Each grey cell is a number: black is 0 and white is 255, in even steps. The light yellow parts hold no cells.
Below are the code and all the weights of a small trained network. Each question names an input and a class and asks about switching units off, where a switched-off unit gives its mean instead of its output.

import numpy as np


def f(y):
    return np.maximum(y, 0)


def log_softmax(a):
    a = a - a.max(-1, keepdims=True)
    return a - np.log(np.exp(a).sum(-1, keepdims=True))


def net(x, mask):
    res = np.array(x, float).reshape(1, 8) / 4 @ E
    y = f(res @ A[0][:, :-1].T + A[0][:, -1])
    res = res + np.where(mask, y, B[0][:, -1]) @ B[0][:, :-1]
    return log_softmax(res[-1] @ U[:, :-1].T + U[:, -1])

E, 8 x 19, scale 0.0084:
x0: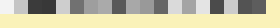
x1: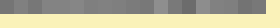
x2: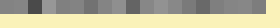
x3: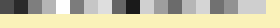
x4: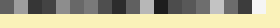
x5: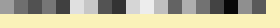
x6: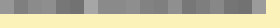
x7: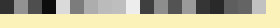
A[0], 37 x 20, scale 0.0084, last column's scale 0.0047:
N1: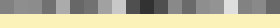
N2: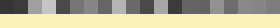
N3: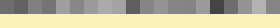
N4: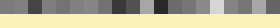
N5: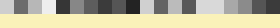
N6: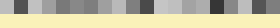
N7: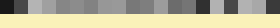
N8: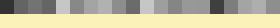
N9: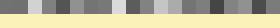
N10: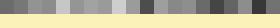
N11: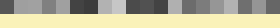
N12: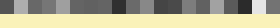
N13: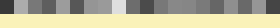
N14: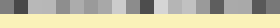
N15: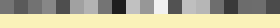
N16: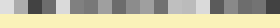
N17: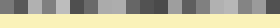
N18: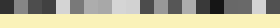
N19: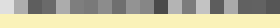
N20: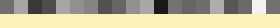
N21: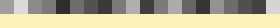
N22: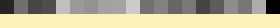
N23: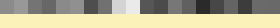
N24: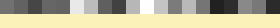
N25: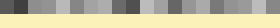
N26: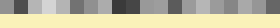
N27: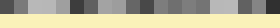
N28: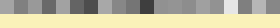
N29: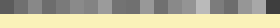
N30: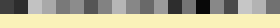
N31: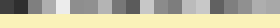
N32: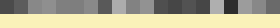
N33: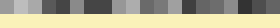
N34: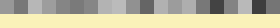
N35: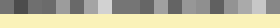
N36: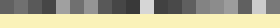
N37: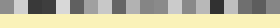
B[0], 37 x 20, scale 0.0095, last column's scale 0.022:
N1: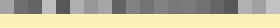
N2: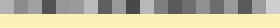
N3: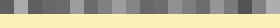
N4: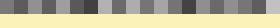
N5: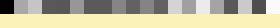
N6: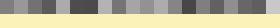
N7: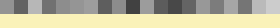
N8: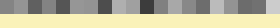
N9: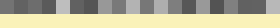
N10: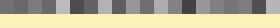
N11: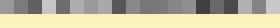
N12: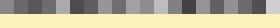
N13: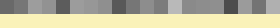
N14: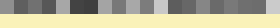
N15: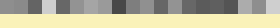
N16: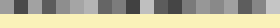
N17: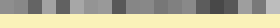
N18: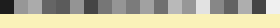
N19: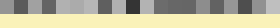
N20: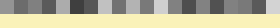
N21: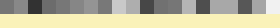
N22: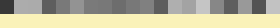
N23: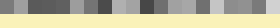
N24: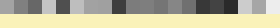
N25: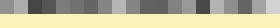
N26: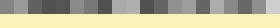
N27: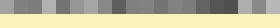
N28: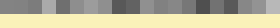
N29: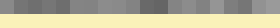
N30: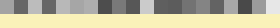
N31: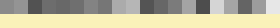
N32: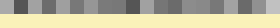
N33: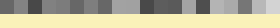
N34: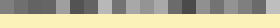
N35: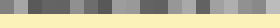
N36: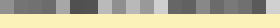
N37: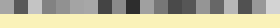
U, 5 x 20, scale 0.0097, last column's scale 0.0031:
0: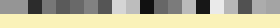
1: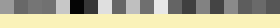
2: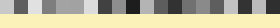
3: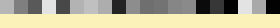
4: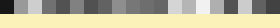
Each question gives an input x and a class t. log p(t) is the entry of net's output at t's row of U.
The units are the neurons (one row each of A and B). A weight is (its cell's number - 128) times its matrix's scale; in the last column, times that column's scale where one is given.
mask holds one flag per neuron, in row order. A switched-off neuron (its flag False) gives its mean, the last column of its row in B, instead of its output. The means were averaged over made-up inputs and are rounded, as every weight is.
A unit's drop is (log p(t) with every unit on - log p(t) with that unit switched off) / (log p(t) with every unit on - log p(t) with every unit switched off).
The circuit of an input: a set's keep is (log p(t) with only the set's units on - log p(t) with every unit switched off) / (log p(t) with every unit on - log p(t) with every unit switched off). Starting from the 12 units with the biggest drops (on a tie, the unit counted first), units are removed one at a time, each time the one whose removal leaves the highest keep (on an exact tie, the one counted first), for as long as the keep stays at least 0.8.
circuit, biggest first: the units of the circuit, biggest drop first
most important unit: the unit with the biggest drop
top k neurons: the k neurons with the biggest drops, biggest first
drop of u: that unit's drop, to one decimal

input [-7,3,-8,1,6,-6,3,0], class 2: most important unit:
N30
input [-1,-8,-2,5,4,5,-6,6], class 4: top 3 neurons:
(N18 N22 N21)
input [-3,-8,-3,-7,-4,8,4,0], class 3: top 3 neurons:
(N24 N15 N31)
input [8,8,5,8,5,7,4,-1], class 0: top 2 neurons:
(N31 N8)
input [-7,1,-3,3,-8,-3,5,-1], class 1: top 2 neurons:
(N14 N6)
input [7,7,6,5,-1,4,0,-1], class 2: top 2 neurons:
(N37 N16)
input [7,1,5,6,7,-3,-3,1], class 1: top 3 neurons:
(N36 N20 N4)
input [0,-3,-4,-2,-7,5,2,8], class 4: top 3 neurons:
(N18 N22 N23)
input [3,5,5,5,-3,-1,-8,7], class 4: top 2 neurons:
(N18 N22)
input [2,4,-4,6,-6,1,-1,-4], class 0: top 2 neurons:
(N26 N31)
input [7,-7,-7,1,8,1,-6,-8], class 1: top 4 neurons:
(N36 N4 N20 N18)
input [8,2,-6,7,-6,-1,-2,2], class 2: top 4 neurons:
(N37 N16 N19 N21)
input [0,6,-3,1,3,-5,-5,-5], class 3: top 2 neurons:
(N18 N11)
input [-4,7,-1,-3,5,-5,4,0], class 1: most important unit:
N24
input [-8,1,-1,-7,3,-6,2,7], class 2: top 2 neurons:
(N30 N2)
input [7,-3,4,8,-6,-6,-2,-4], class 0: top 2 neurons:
(N31 N26)
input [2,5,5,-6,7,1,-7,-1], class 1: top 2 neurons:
(N20 N12)
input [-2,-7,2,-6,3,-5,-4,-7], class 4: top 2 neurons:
(N5 N31)
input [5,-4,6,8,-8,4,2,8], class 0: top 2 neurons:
(N8 N31)
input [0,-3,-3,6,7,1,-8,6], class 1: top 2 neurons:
(N20 N36)
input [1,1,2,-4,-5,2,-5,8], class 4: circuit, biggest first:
(N18)
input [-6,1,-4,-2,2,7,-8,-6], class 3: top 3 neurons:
(N24 N15 N37)
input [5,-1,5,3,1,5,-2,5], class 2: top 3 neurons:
(N37 N16 N5)
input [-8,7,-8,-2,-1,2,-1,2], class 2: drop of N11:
0.0
